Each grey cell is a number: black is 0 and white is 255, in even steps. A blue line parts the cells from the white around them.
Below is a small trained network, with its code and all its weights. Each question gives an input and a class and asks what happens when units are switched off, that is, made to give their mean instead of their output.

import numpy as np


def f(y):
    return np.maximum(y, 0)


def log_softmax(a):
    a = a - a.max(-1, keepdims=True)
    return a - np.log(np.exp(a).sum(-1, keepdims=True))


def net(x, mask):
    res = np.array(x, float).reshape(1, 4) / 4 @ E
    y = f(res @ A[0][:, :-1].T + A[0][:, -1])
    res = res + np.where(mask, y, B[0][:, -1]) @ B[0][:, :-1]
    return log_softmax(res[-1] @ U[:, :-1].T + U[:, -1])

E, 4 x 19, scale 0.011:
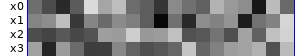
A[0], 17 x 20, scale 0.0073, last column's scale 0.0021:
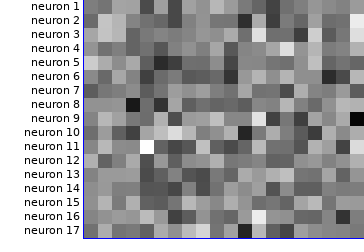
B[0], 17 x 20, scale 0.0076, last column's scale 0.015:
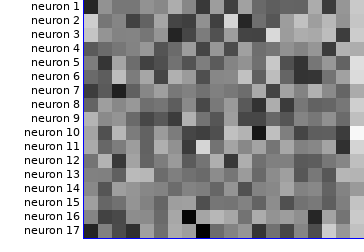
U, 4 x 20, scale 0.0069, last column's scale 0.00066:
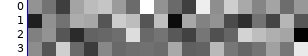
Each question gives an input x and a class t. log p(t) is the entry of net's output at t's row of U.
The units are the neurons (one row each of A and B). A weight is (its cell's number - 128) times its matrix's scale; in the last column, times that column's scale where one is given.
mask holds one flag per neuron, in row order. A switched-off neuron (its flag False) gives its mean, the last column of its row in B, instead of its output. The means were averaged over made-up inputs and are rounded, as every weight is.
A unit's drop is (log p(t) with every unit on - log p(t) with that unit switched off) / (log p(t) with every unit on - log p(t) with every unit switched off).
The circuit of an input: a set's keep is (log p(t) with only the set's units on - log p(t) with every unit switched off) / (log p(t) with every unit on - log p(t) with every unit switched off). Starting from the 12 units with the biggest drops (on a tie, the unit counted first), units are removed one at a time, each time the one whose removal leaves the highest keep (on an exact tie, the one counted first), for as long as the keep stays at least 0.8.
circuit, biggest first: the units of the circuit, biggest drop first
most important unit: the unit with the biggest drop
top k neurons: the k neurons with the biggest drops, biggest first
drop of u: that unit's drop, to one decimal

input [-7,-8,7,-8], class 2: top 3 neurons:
[neuron 9; neuron 6; neuron 2]
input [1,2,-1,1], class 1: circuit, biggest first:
[neuron 10; neuron 3]
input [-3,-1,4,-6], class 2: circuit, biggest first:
[neuron 17; neuron 5; neuron 6]
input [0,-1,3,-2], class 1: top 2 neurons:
[neuron 2; neuron 3]
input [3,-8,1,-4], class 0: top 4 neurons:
[neuron 6; neuron 8; neuron 5; neuron 4]
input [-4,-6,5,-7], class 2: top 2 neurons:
[neuron 9; neuron 6]
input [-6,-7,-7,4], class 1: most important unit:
neuron 6
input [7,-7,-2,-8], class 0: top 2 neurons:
[neuron 16; neuron 5]
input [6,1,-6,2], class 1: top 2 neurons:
[neuron 2; neuron 3]
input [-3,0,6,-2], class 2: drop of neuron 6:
0.2
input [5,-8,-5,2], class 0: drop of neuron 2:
-0.1
